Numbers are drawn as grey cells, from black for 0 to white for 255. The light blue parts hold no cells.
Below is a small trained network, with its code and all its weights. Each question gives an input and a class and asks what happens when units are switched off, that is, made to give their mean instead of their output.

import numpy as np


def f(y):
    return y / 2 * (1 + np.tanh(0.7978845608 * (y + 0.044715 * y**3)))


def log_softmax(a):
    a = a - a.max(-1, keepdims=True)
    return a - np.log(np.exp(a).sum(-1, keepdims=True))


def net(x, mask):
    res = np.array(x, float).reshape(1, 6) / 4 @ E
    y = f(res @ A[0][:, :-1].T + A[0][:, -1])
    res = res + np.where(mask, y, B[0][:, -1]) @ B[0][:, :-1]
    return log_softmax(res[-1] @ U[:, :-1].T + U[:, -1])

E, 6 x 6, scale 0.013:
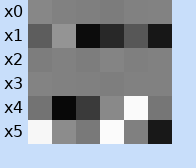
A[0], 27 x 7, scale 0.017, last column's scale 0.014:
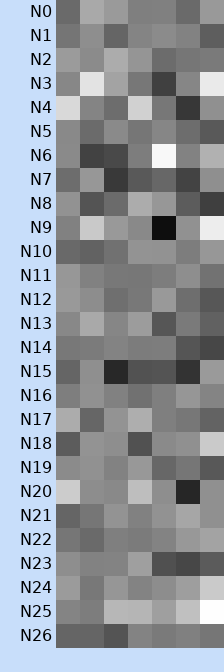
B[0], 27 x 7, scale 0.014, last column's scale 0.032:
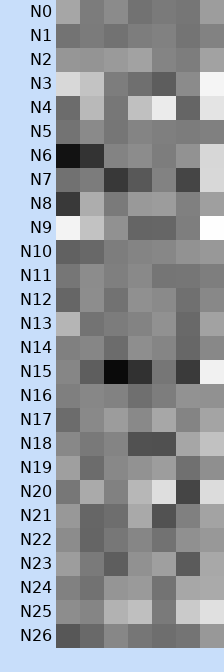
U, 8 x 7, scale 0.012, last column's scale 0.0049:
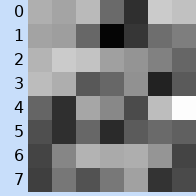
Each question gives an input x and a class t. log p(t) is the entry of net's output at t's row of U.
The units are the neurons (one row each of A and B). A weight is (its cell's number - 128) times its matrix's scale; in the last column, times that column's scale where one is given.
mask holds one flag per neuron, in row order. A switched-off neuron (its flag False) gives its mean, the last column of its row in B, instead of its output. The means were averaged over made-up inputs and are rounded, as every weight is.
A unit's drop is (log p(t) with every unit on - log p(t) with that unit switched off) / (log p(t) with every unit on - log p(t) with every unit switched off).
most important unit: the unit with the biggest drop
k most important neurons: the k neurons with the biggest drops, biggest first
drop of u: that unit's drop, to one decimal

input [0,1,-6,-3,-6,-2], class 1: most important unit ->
N25
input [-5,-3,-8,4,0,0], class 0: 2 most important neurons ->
(N4 N20)
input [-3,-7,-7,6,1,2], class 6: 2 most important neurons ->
(N9 N3)
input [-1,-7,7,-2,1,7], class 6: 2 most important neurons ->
(N9 N3)
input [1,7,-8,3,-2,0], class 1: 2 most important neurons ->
(N4 N20)
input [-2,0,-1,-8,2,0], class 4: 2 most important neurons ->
(N15 N4)
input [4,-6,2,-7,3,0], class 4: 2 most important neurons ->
(N4 N20)
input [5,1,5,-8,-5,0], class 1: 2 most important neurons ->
(N4 N20)
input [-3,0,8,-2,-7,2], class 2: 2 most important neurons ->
(N15 N7)
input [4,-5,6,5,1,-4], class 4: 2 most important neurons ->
(N9 N3)
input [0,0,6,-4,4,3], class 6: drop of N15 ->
0.3
